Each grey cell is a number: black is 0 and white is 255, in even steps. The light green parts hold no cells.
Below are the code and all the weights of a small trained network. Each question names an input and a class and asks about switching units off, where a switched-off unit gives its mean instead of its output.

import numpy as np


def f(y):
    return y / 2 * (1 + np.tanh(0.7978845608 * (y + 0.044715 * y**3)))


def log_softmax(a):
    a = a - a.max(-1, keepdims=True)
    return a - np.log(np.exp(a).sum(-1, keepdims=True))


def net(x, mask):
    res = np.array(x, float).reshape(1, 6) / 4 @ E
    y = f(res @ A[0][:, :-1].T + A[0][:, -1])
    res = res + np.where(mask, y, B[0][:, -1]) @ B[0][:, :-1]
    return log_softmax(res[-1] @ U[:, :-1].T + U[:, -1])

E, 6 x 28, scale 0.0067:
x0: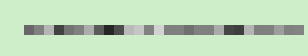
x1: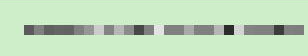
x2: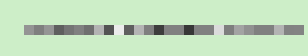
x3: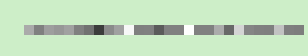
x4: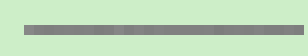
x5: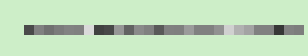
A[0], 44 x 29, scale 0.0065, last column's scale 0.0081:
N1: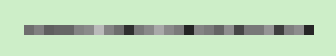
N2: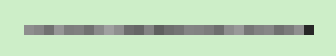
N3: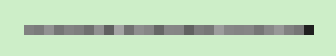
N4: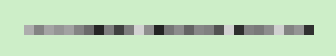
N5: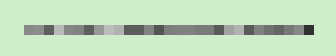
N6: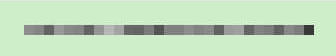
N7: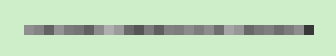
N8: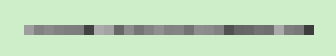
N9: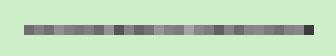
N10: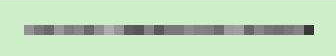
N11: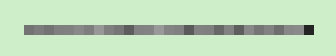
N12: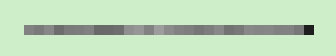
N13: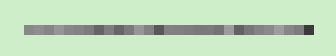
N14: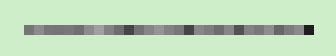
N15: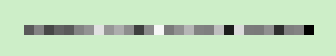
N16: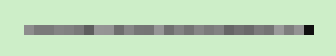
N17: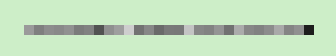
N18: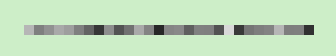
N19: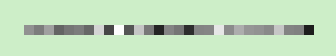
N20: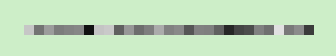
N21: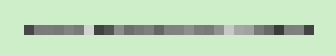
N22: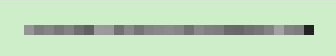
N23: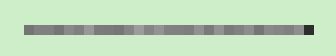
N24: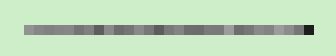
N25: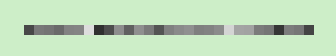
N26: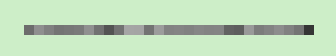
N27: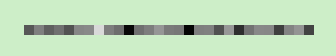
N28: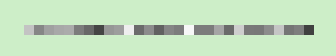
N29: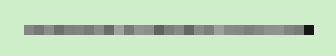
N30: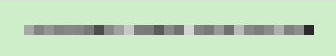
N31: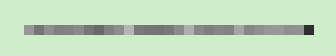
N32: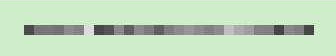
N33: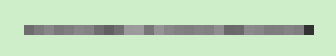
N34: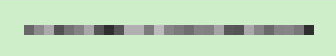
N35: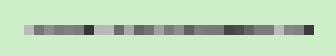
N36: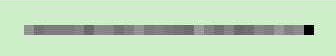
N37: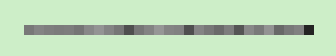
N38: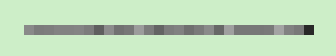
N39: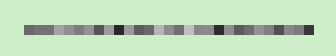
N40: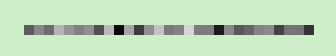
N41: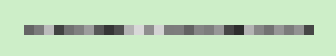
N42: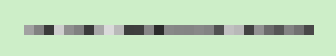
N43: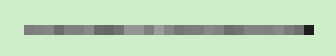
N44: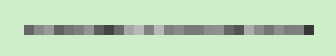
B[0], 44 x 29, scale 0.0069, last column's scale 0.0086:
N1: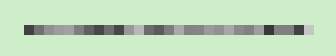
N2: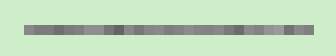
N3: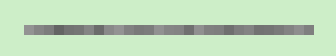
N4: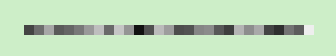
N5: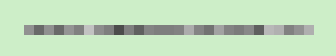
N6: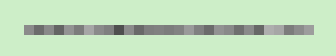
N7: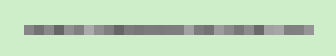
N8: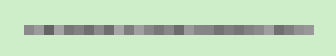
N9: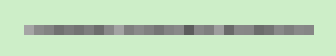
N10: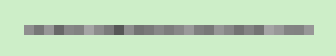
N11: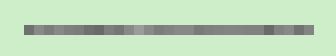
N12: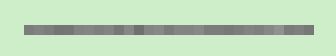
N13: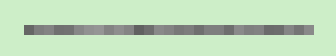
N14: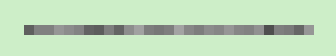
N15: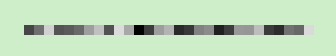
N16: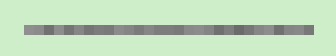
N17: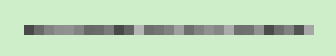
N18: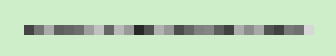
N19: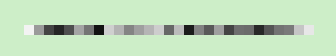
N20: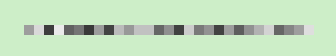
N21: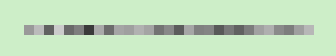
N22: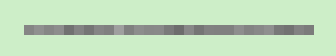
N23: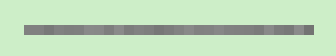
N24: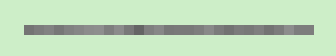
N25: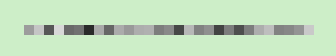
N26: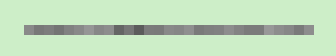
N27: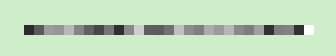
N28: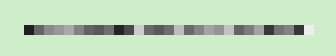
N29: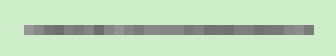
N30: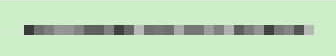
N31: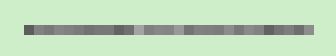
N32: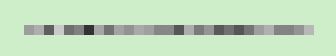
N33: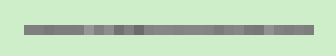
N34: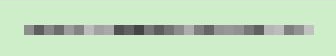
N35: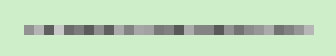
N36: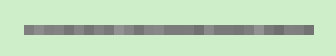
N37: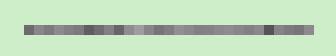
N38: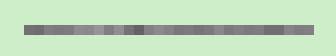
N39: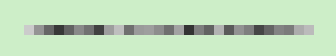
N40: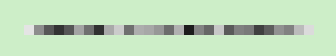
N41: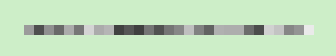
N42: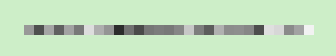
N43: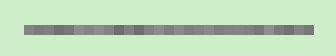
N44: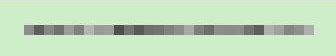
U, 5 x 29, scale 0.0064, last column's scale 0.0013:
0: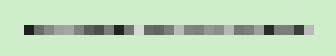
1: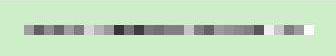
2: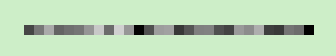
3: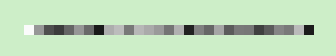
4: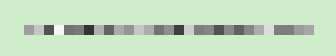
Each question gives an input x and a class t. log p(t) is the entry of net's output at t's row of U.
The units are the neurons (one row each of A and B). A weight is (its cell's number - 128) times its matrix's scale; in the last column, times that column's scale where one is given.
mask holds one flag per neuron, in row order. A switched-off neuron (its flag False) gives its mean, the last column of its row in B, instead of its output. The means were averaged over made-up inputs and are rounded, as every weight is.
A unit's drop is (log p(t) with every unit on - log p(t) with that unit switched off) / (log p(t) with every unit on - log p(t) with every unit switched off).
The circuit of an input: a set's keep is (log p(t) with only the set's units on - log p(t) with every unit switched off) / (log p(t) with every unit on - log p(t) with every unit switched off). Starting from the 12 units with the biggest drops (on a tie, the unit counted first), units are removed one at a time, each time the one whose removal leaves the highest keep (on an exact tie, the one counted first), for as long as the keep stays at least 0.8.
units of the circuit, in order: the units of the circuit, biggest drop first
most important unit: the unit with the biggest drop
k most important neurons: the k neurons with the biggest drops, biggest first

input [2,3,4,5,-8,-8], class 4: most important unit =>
N20
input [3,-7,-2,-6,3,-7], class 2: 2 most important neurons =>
[N4, N18]
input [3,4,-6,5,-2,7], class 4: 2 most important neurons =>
[N25, N19]
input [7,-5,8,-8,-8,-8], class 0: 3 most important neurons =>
[N27, N1, N40]
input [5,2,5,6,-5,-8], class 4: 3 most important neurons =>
[N20, N35, N27]
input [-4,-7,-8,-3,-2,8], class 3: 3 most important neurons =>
[N40, N39, N15]
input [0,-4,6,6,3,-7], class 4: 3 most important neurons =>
[N20, N27, N35]
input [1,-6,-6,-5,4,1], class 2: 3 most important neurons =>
[N4, N18, N19]
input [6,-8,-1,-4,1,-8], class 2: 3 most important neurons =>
[N4, N18, N25]
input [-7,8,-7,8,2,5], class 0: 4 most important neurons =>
[N28, N30, N17, N4]
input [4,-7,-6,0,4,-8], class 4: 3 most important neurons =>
[N20, N35, N15]
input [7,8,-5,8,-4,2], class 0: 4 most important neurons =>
[N28, N30, N17, N4]
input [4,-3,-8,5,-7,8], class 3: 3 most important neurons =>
[N40, N39, N20]
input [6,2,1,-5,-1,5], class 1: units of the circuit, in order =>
[N41]
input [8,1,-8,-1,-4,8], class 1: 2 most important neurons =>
[N41, N34]
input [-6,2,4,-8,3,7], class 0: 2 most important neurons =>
[N27, N1]
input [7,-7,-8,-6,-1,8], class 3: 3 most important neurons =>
[N40, N39, N42]
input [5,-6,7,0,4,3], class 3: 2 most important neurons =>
[N19, N15]
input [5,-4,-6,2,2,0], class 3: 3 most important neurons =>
[N40, N39, N42]
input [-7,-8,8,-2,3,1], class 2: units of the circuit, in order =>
[N18]
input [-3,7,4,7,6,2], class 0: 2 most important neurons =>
[N28, N30]
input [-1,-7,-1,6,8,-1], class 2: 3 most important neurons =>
[N4, N18, N27]
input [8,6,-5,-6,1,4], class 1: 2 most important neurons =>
[N41, N34]
